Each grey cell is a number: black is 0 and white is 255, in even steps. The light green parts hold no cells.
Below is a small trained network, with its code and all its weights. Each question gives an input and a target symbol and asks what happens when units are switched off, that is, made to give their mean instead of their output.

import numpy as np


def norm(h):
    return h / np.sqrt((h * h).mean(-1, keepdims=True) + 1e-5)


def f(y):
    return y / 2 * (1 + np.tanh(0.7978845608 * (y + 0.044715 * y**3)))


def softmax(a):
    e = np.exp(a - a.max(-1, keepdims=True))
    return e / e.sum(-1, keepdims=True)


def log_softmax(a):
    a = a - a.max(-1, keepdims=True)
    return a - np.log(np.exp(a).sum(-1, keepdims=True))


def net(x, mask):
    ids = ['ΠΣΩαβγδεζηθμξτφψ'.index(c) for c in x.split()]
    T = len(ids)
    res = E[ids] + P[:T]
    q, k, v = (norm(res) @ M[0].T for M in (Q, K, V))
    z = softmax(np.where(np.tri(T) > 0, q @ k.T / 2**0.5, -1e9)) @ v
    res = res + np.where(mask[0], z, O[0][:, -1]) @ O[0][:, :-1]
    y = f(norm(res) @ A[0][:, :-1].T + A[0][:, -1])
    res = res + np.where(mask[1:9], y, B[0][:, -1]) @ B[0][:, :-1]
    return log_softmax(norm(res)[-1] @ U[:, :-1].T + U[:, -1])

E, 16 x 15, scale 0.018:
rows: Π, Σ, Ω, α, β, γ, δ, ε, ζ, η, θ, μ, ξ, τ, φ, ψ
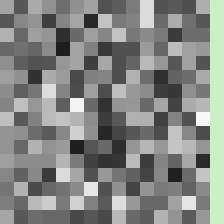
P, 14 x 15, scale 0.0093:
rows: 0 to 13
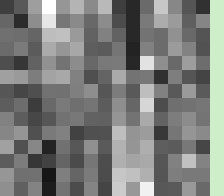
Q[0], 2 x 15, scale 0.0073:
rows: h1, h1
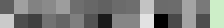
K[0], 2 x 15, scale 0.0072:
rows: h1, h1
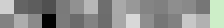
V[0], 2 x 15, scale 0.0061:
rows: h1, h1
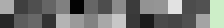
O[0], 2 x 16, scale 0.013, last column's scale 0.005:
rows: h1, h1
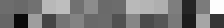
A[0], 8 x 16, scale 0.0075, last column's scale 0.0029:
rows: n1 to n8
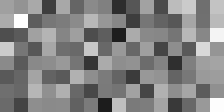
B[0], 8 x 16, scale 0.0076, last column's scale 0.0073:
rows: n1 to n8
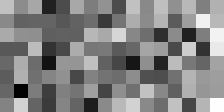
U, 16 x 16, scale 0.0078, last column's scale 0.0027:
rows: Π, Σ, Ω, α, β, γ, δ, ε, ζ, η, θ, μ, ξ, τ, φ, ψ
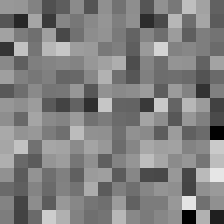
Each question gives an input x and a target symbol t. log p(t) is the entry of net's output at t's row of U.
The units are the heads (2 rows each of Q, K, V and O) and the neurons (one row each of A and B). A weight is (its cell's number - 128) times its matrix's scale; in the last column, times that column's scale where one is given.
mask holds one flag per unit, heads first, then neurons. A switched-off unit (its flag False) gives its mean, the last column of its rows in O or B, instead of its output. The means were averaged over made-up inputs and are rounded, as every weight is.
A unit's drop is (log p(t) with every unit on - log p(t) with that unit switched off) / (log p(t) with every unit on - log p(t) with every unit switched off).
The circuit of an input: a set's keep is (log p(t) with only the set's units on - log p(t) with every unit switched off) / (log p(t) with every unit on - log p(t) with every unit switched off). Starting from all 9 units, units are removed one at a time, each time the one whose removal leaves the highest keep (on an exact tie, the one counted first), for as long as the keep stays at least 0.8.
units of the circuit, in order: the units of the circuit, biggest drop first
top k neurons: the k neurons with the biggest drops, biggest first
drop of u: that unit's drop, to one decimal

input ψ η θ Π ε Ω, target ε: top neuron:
[n2]
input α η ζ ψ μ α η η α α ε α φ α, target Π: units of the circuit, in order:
[h1 n1]
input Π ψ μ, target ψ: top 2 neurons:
[n4 n3]
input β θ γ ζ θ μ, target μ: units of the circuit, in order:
[h1 n7 n2]
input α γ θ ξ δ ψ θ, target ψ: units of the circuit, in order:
[h1 n3]
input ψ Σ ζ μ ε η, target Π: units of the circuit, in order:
[h1 n2]
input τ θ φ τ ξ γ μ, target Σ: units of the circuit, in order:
[h1 n3]
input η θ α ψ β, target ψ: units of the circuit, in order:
[h1 n4]
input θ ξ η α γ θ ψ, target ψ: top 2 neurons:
[n8 n1]
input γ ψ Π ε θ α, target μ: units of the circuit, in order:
[h1 n2]
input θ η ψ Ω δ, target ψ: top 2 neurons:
[n8 n1]
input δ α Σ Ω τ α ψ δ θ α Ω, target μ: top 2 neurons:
[n3 n2]
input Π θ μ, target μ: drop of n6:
0.0
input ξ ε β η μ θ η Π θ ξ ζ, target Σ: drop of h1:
1.0
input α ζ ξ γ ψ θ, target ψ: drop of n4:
0.1
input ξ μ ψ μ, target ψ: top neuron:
[n4]
